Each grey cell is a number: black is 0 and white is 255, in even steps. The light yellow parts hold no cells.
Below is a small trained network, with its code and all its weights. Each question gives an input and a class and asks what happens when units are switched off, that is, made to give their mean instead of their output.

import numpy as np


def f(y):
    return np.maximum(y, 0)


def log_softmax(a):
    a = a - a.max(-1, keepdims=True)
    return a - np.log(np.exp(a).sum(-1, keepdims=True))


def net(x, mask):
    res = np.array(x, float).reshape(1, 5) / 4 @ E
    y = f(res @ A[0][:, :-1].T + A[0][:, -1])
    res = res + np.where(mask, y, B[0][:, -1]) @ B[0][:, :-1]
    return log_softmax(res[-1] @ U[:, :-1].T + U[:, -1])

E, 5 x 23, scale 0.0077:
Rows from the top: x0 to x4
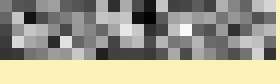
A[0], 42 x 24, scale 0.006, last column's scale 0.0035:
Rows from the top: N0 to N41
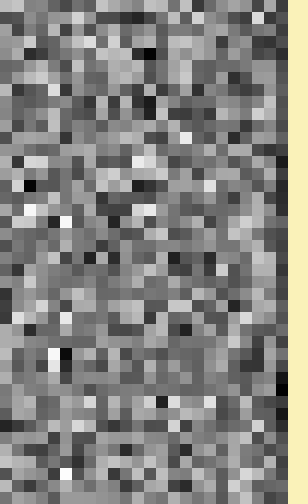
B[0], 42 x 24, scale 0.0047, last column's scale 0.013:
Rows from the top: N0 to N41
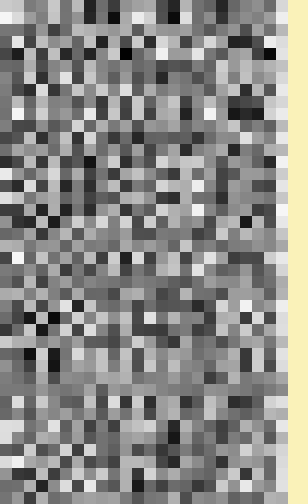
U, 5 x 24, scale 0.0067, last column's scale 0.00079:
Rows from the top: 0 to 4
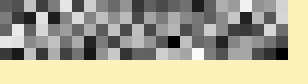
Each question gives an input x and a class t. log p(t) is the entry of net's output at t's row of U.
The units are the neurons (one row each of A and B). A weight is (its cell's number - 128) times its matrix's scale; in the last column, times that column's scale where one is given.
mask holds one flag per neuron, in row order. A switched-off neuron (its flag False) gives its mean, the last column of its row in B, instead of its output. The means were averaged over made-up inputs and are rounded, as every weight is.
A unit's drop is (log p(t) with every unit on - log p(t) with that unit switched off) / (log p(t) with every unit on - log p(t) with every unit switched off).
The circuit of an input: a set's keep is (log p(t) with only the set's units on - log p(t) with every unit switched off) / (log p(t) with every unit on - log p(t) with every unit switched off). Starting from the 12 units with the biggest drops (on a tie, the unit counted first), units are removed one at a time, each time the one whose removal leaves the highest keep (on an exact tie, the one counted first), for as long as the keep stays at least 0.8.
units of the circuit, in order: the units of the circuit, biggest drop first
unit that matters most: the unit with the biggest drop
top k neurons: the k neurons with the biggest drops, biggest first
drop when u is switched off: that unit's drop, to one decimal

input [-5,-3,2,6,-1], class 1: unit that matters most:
N18
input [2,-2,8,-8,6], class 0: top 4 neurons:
N25; N11; N6; N5
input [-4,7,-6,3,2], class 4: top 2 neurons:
N4; N15
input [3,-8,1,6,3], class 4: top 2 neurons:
N17; N13
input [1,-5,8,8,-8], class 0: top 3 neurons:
N25; N11; N6
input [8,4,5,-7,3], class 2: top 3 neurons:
N9; N21; N8
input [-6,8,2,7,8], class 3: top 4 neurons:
N1; N35; N24; N17
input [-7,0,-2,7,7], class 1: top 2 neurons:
N18; N39
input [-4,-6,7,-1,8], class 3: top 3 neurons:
N35; N1; N16
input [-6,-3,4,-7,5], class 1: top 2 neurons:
N7; N29
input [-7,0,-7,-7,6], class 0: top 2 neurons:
N40; N37
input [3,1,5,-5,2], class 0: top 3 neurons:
N25; N11; N6
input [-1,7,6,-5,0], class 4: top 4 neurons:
N4; N15; N40; N27
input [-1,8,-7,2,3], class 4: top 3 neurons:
N4; N15; N25
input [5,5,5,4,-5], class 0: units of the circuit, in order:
N11
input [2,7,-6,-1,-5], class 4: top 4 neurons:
N4; N15; N25; N11
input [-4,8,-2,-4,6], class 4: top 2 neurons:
N4; N15
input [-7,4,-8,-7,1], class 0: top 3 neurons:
N40; N27; N37
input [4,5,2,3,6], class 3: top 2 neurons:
N1; N35
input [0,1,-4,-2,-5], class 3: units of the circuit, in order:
N38
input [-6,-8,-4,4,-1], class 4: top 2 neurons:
N17; N13
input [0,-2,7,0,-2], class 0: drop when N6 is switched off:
0.0
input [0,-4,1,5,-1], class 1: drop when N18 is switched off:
0.1
